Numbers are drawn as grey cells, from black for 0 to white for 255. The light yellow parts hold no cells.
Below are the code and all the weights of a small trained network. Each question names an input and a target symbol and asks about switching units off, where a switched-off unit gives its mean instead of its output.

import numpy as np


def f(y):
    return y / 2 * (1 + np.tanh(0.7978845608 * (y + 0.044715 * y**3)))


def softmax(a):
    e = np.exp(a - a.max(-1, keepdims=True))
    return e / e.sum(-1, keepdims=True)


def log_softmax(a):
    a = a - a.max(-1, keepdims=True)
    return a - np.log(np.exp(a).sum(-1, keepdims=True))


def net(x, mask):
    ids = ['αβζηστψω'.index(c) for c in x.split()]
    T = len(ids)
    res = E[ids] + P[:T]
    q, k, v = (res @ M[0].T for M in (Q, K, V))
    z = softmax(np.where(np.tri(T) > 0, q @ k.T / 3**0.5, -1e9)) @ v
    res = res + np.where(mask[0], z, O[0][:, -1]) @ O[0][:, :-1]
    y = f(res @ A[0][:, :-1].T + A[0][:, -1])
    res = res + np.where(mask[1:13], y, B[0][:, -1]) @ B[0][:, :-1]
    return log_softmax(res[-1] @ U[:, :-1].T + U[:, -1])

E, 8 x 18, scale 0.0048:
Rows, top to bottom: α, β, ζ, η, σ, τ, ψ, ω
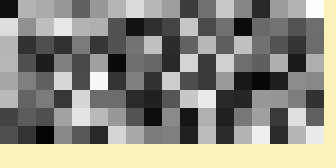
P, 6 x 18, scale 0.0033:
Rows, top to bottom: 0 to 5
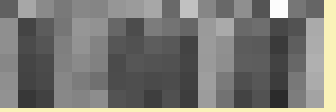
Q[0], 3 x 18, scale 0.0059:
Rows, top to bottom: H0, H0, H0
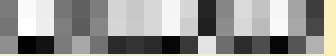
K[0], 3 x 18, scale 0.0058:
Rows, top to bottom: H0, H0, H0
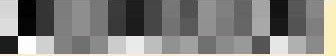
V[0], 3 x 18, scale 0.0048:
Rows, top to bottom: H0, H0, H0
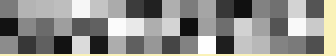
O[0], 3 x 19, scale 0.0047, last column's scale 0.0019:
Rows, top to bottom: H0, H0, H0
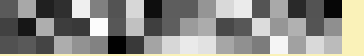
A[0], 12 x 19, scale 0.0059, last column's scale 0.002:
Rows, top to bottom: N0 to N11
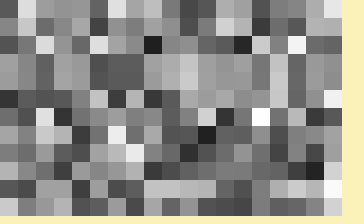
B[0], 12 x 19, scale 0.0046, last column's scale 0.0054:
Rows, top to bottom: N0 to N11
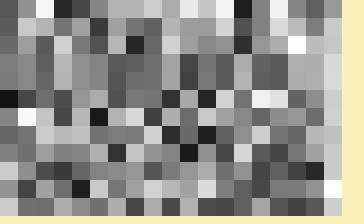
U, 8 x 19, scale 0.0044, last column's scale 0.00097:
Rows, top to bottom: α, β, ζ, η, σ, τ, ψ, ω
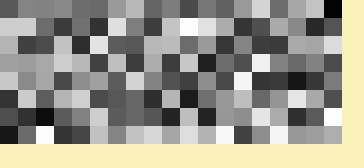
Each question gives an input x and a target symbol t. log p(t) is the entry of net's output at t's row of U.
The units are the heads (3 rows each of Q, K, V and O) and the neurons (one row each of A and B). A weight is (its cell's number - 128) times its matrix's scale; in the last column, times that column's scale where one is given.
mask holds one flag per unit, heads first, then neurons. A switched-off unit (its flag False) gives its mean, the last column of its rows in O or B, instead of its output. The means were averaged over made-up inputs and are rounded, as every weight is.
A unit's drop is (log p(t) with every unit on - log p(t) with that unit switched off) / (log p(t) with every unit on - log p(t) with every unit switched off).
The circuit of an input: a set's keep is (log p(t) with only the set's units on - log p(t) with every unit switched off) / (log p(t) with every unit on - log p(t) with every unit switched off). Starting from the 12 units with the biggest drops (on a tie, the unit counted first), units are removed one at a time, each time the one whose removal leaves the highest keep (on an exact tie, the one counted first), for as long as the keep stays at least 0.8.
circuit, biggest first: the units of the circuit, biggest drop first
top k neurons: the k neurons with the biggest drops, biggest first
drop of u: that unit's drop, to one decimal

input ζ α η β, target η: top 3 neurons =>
(N7 N2 N11)
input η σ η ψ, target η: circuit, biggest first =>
(H0 N7 N11)
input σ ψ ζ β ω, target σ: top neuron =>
(N8)
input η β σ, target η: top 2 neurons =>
(N7 N11)
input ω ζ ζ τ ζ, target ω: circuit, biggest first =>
(H0 N10 N5)
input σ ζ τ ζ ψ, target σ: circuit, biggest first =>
(H0 N9)
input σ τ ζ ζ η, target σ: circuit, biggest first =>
(H0 N9)
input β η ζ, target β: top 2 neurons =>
(N1 N0)
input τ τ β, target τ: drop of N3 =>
0.1
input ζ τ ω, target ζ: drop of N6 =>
0.1
